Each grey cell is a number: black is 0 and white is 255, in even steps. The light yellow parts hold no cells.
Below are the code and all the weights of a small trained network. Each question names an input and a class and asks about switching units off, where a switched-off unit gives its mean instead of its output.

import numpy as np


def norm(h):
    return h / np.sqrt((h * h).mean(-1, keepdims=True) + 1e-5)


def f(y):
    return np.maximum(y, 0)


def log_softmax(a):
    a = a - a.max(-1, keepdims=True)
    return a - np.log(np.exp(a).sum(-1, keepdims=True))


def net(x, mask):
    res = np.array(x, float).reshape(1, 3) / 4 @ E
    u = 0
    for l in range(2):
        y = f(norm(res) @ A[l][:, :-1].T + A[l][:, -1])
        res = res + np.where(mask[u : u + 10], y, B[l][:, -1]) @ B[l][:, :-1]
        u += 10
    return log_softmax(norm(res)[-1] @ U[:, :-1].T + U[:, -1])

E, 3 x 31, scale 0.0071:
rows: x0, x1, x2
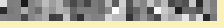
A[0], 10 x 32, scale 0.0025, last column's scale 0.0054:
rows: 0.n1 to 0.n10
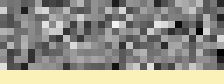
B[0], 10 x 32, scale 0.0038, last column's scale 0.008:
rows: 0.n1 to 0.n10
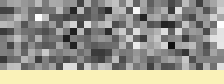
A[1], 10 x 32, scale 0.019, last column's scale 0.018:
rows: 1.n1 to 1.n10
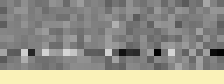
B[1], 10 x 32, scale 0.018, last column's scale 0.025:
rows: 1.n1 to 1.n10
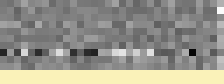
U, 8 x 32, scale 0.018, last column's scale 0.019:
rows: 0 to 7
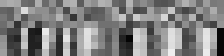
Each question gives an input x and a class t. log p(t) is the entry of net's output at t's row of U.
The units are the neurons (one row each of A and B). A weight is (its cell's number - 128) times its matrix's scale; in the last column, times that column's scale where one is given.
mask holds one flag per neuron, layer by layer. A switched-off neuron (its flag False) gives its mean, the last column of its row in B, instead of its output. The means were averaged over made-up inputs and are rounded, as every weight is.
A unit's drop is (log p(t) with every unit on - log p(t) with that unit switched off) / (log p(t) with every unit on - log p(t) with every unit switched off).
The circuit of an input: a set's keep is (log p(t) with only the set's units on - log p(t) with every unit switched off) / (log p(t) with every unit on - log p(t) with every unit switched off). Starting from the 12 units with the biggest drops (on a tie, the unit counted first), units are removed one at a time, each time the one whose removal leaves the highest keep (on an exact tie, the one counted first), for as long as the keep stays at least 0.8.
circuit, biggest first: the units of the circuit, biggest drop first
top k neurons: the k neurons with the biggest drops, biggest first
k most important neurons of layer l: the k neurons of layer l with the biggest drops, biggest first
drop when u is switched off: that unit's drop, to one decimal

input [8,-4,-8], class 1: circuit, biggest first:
(1.n1)
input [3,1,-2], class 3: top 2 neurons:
(1.n9, 1.n10)
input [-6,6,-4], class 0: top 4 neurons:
(1.n4, 0.n5, 0.n2, 0.n4)
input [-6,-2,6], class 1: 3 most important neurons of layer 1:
(1.n7, 1.n5, 1.n2)
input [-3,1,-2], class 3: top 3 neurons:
(0.n7, 1.n2, 1.n10)
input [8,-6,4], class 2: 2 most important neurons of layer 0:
(0.n2, 0.n4)
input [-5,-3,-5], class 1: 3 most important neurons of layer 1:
(1.n1, 1.n2, 1.n4)
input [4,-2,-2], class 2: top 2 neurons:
(0.n5, 1.n6)
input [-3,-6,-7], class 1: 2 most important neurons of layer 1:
(1.n1, 1.n4)
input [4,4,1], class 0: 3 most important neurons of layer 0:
(0.n7, 0.n4, 0.n6)
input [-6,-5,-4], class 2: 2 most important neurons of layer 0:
(0.n4, 0.n7)
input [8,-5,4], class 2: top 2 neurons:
(0.n2, 1.n4)
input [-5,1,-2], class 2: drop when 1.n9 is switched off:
0.6
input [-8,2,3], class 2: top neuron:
(1.n9)
